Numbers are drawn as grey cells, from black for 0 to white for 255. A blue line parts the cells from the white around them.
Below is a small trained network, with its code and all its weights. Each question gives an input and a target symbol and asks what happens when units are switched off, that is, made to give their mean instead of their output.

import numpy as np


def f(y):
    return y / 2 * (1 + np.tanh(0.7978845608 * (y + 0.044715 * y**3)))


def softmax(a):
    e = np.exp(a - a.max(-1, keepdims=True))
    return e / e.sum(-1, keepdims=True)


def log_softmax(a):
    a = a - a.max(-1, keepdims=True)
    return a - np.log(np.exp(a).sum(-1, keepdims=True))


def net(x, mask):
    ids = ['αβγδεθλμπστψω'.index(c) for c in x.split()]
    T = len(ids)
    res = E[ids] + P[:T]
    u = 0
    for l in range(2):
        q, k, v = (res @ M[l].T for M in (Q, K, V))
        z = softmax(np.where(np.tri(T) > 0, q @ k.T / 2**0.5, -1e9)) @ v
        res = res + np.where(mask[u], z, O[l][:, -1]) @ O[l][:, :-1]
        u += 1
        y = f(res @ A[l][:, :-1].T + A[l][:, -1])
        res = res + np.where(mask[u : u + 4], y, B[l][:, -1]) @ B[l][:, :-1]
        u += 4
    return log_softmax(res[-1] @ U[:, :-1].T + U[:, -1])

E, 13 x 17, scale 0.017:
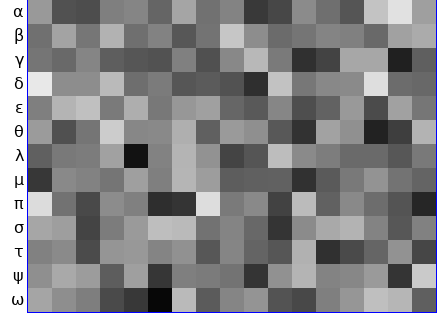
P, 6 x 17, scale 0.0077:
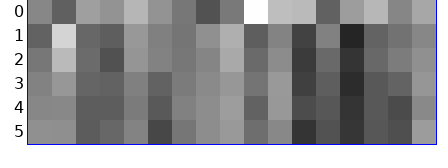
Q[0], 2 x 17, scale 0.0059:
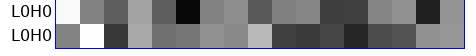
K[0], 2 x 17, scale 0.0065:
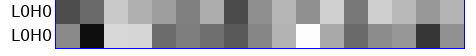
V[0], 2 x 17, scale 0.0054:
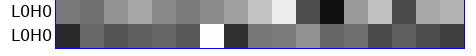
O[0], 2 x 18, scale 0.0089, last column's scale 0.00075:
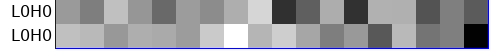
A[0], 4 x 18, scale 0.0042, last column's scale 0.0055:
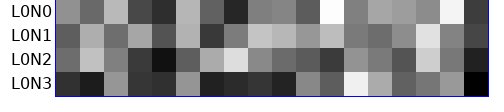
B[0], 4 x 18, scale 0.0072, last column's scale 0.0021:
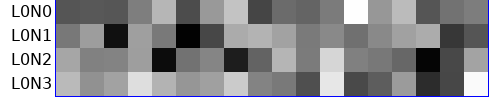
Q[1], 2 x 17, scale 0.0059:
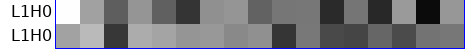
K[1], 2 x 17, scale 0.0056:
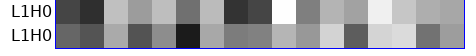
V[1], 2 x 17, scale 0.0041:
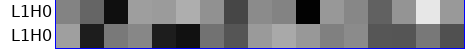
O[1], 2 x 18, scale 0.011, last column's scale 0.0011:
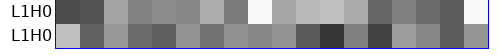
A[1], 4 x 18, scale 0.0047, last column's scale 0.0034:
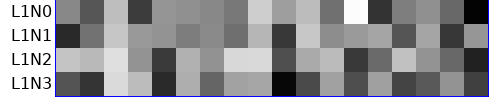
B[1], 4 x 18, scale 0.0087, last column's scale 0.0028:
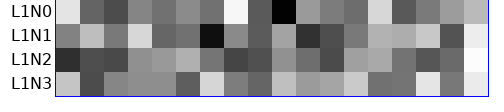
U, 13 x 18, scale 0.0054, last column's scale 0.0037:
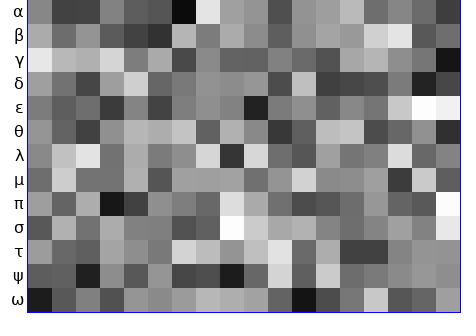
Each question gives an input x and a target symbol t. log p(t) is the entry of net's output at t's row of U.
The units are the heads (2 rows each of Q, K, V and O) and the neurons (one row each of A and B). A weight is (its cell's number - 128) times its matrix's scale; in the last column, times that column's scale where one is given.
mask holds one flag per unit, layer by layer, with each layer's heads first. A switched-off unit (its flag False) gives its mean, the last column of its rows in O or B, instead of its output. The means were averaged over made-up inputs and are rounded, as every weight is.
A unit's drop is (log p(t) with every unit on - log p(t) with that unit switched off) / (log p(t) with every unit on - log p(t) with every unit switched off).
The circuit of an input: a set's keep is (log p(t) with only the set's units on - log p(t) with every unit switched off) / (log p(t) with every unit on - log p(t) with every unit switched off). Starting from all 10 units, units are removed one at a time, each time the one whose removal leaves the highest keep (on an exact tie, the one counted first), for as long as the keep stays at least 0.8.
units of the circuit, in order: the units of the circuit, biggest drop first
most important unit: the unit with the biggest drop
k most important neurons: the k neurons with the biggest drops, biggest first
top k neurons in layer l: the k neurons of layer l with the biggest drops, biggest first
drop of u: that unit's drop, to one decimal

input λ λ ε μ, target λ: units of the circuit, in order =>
L0H0; L1H0
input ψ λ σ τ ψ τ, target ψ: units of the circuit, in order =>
L0H0
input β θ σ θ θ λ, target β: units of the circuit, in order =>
L1N3; L0H0
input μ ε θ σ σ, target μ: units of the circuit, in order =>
L1H0; L0H0
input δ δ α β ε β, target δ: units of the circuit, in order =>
L0N3; L0H0
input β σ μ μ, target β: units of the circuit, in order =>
L0H0; L1N3
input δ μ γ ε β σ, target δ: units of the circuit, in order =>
L0N3; L0H0
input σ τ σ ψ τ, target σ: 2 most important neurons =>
L1N0; L0N0
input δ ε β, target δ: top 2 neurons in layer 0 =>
L0N3; L0N1
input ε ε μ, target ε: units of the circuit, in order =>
L1H0; L0H0
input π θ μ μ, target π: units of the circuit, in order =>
L1H0; L0H0; L1N2
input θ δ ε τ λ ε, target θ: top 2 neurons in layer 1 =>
L1N2; L1N3
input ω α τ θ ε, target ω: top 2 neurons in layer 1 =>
L1N2; L1N0
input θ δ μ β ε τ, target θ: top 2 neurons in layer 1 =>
L1N2; L1N3
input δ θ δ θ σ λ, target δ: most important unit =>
L0N3
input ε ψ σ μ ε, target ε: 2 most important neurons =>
L0N3; L1N2
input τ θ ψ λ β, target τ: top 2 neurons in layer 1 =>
L1N0; L1N1
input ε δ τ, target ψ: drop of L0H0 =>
0.8
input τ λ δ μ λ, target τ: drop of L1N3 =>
-0.1
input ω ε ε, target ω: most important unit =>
L1N2
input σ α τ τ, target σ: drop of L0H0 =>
0.0
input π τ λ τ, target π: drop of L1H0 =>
0.7
